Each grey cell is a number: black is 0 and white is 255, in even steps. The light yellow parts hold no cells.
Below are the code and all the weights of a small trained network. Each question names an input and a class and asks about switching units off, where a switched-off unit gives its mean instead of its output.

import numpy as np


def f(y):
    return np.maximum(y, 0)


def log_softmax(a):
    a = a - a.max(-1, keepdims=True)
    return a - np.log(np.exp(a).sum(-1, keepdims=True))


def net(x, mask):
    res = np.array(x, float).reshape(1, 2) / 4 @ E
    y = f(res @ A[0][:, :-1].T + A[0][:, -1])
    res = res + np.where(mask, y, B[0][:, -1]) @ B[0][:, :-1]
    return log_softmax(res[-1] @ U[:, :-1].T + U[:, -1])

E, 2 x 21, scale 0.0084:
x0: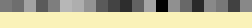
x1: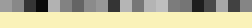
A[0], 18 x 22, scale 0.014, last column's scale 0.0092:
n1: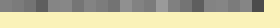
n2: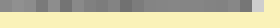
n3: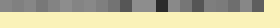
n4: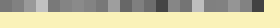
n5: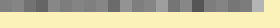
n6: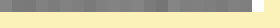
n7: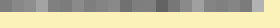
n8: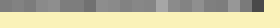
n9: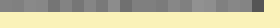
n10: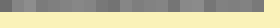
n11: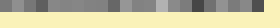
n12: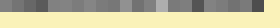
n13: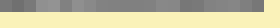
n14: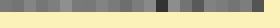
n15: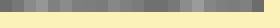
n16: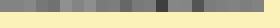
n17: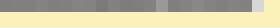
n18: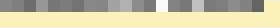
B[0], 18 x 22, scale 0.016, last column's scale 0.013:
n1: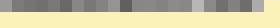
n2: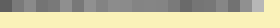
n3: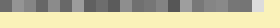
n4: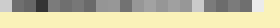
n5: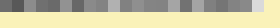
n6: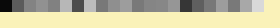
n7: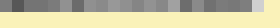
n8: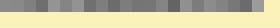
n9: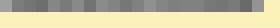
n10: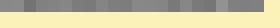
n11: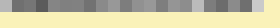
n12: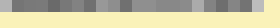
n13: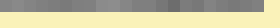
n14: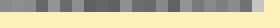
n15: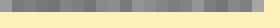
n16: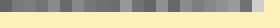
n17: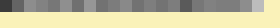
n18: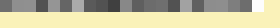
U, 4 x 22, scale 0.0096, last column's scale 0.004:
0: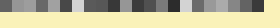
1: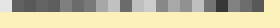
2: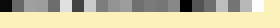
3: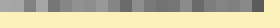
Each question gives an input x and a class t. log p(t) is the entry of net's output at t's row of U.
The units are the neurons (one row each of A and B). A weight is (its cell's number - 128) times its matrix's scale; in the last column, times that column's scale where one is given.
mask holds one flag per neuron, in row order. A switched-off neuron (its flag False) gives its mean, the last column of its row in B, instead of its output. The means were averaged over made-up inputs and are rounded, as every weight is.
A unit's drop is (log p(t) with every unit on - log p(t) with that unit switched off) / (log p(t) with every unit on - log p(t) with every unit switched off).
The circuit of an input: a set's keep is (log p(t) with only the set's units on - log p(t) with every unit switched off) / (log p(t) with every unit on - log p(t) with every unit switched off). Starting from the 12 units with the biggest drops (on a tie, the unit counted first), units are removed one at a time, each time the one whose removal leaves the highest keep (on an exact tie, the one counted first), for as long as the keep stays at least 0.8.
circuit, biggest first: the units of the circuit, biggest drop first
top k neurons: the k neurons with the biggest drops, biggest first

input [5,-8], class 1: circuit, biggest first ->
[n4]
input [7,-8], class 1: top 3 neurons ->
[n4, n18, n7]
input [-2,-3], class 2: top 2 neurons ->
[n11, n12]
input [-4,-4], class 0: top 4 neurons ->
[n18, n5, n11, n12]
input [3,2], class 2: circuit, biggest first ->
[n18, n4]
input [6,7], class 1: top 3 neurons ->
[n18, n11, n5]
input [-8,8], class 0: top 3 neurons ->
[n18, n4, n7]
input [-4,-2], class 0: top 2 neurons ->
[n18, n5]
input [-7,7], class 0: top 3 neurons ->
[n18, n4, n7]
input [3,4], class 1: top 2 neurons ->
[n18, n11]
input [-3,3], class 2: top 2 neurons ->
[n4, n3]
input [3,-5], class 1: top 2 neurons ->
[n4, n18]
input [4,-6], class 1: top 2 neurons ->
[n4, n18]
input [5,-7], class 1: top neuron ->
[n4]
